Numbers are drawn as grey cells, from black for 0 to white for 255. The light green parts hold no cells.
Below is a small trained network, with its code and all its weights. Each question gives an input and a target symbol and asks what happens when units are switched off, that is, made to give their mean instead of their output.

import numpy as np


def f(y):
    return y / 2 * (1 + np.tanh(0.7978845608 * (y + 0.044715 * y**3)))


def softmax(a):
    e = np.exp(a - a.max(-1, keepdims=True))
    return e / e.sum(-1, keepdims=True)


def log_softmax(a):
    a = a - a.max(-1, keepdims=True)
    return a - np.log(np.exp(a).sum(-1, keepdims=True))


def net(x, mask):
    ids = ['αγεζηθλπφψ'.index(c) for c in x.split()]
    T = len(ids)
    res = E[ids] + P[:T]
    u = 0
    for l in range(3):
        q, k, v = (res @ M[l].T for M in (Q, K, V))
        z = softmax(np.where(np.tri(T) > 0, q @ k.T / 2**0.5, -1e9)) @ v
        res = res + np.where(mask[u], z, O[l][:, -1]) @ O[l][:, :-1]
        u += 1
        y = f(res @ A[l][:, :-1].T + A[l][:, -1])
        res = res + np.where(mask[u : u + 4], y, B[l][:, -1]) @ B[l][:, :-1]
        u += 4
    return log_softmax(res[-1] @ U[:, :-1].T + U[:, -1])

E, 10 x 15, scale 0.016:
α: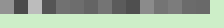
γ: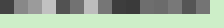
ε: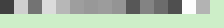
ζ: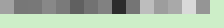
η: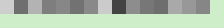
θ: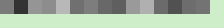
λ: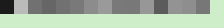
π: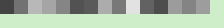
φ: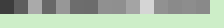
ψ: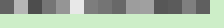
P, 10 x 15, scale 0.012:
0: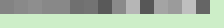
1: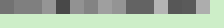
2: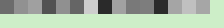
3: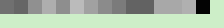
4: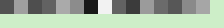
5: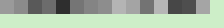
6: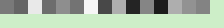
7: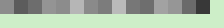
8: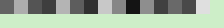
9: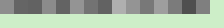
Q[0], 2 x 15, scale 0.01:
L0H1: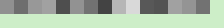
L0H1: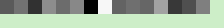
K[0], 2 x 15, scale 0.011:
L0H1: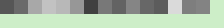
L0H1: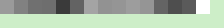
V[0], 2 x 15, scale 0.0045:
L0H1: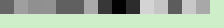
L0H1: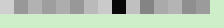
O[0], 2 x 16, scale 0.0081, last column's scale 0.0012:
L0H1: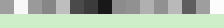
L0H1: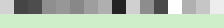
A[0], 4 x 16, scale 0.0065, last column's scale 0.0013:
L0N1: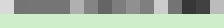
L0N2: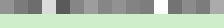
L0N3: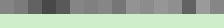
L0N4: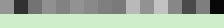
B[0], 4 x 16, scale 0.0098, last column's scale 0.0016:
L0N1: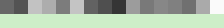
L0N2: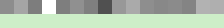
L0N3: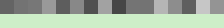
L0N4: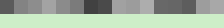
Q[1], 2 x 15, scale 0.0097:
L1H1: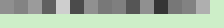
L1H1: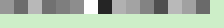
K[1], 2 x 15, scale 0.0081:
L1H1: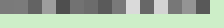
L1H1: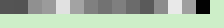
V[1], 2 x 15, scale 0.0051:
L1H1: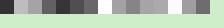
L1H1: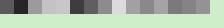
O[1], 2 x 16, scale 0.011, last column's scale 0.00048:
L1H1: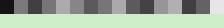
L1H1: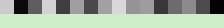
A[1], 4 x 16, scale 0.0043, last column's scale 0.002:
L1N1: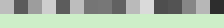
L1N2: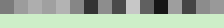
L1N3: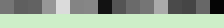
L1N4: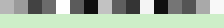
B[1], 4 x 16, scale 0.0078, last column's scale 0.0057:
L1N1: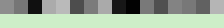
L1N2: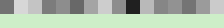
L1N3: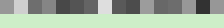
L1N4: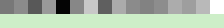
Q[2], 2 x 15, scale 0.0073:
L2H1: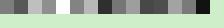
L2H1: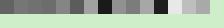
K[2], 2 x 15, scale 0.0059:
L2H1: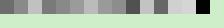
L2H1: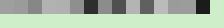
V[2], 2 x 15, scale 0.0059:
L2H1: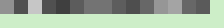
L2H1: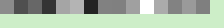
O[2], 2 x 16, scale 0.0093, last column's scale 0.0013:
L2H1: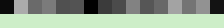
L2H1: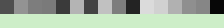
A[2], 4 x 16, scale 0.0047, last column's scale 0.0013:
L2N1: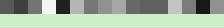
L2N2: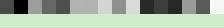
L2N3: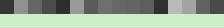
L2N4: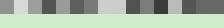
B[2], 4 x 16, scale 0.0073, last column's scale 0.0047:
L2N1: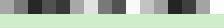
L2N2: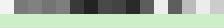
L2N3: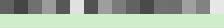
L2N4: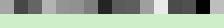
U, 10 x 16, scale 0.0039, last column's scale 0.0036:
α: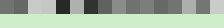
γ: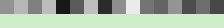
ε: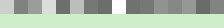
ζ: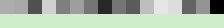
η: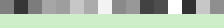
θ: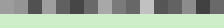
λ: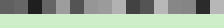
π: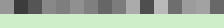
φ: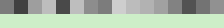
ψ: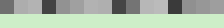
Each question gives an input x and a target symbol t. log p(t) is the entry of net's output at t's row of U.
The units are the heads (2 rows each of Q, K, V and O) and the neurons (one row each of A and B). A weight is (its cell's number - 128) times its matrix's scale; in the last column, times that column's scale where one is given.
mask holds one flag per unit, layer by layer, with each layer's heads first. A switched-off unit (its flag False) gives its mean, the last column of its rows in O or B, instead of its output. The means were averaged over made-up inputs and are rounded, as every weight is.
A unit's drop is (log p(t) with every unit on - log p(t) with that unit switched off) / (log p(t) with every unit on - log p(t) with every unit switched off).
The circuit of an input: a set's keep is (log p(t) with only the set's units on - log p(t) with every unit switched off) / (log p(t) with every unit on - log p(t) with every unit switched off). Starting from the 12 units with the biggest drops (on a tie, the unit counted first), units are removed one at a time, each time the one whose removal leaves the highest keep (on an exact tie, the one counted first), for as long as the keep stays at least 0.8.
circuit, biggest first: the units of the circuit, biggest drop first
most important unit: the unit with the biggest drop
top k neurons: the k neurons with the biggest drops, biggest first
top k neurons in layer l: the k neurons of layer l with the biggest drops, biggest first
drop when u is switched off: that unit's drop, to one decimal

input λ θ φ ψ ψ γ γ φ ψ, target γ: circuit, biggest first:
L2H1, L1N4, L0N2, L1H1
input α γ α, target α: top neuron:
L2N3
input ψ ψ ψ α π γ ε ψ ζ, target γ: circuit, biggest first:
L2H1, L1N4, L0N2, L0H1
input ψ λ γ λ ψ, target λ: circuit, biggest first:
L1H1, L0N1, L2N4
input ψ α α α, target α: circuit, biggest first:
L2H1, L2N3, L0N1
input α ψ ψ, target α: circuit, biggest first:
L2H1, L2N3, L2N1
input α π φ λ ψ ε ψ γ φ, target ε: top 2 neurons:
L0N2, L1N2
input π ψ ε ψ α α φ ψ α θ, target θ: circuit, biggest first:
L1N1, L1N3, L0N4, L1H1
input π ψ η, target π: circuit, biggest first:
L2N2, L0H1, L1H1, L2N1
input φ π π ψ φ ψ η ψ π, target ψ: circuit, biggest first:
L1H1, L1N2
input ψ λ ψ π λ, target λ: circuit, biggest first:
L1H1, L2N4
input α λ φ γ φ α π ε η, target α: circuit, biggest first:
L2H1, L1N4, L2N3, L0H1
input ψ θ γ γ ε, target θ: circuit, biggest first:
L1H1, L1N1
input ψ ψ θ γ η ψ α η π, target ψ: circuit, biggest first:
L1H1
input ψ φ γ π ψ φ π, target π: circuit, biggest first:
L2N2, L0H1, L1H1, L2N1
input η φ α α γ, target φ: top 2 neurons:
L2N1, L1N4
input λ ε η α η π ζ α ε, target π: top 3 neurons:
L2N2, L2N1, L1N2
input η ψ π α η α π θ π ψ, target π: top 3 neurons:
L2N2, L1N4, L2N1
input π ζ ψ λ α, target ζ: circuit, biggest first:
L0H1, L2N4, L1N2
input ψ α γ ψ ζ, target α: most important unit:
L2H1
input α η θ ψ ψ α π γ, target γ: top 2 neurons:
L0N2, L2N1
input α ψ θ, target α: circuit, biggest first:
L2H1, L2N3, L2N1
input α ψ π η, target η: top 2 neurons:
L2N2, L1N3
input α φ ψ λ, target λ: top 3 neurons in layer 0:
L0N1, L0N3, L0N4
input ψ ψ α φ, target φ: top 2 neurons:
L2N1, L0N3
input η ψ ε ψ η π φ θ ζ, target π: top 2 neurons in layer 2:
L2N2, L2N1
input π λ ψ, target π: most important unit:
L2N2
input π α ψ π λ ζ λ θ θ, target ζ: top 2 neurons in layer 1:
L1N2, L1N4
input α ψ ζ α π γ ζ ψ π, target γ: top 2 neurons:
L1N4, L0N2
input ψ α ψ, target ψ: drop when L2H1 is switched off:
0.2
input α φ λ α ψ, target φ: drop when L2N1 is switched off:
0.3
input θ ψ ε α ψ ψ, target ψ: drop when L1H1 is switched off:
0.4
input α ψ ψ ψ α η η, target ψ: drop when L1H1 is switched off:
0.8
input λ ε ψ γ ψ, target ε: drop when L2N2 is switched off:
0.0
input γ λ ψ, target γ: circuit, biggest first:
L2H1
